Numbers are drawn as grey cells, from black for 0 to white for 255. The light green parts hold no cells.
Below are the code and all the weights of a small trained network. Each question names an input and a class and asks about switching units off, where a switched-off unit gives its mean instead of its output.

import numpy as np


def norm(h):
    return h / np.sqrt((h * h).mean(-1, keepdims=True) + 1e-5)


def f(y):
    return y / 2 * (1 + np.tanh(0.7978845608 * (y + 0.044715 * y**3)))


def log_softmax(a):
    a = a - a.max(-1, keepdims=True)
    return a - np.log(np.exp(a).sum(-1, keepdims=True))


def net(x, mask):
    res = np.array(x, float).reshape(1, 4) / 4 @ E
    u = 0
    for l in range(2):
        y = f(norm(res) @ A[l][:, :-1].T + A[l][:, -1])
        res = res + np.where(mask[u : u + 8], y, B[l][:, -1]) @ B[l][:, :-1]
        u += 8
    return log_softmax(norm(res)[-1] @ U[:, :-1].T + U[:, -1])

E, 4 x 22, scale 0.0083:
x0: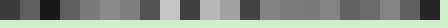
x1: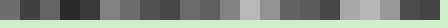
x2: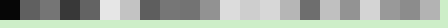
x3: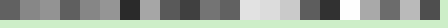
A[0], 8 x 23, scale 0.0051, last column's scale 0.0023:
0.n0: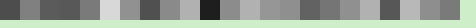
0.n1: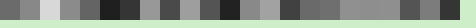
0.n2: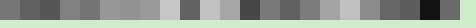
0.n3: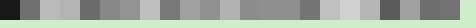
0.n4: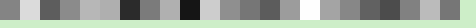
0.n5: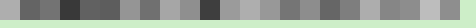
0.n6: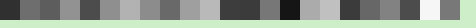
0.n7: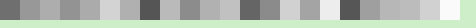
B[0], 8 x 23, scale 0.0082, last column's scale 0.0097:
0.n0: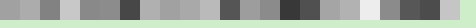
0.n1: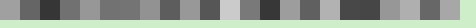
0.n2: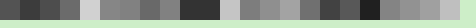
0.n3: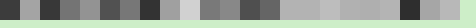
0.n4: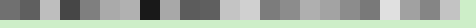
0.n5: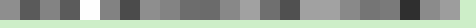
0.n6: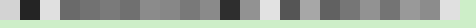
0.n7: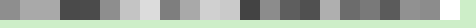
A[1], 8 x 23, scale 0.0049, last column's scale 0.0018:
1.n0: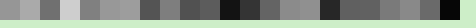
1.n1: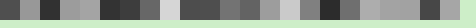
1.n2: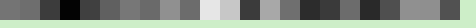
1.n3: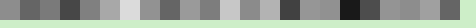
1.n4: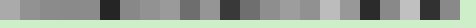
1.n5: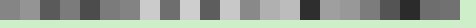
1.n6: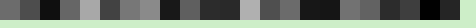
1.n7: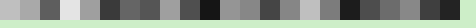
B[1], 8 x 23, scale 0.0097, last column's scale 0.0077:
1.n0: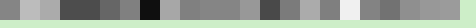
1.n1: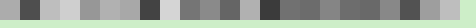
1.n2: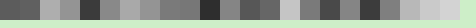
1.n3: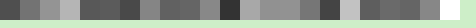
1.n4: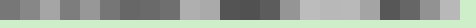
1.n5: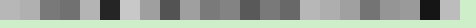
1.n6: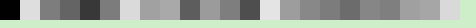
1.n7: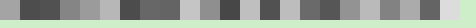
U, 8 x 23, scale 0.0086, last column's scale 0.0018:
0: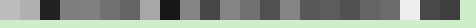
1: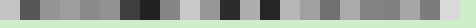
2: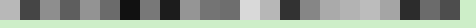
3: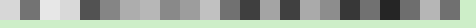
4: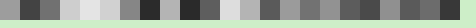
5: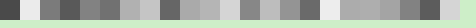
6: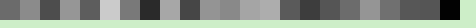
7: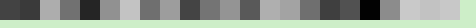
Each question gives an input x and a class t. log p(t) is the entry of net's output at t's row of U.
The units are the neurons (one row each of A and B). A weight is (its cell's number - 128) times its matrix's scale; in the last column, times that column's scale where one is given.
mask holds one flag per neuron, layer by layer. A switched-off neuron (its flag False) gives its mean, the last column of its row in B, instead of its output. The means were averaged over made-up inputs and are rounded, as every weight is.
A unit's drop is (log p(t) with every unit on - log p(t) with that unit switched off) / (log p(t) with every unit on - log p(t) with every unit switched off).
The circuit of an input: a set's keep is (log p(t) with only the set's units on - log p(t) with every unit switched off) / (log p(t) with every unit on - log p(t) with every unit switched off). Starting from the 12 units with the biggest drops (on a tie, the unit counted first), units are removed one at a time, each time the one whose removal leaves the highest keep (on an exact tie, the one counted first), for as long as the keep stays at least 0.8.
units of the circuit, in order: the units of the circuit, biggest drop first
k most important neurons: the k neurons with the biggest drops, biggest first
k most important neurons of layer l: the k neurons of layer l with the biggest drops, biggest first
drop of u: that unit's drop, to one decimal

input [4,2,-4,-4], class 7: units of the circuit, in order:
(1.n2)
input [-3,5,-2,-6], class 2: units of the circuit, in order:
(0.n7 1.n2 1.n1)
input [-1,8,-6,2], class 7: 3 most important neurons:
(1.n6 0.n0 0.n3)
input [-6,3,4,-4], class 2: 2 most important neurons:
(0.n5 1.n6)
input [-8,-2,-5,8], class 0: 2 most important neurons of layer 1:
(1.n6 1.n3)
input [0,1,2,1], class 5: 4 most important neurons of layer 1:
(1.n3 1.n7 1.n5 1.n1)
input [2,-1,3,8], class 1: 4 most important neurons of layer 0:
(0.n7 0.n3 0.n6 0.n5)
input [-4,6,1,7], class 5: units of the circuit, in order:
(1.n6 0.n6 0.n4)
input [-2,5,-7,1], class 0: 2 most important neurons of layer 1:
(1.n6 1.n7)
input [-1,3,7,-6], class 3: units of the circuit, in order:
(0.n6 0.n4)
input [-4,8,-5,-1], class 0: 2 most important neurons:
(0.n1 1.n7)
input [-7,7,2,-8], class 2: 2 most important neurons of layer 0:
(0.n5 0.n7)
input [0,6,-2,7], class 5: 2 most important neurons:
(1.n6 0.n2)
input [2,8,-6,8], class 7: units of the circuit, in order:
(1.n6)
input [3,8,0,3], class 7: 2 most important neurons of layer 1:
(1.n6 1.n1)
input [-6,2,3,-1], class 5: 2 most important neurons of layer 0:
(0.n6 0.n3)
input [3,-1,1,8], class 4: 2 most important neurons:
(0.n7 1.n1)
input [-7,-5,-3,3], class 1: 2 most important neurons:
(0.n7 1.n4)
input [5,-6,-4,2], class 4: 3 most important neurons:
(0.n4 0.n7 0.n2)
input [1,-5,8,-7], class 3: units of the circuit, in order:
(0.n6)
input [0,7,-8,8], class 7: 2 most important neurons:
(1.n6 0.n0)
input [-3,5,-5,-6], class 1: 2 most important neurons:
(0.n7 1.n7)
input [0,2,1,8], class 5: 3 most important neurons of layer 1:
(1.n6 1.n3 1.n7)
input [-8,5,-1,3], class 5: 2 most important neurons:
(1.n6 0.n1)
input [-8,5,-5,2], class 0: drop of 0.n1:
0.4
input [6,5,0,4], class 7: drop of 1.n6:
0.3
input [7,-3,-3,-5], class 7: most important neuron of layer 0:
(0.n2)
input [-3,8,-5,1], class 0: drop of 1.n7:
0.2
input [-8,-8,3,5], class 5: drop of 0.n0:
0.0
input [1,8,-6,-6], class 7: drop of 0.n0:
0.1
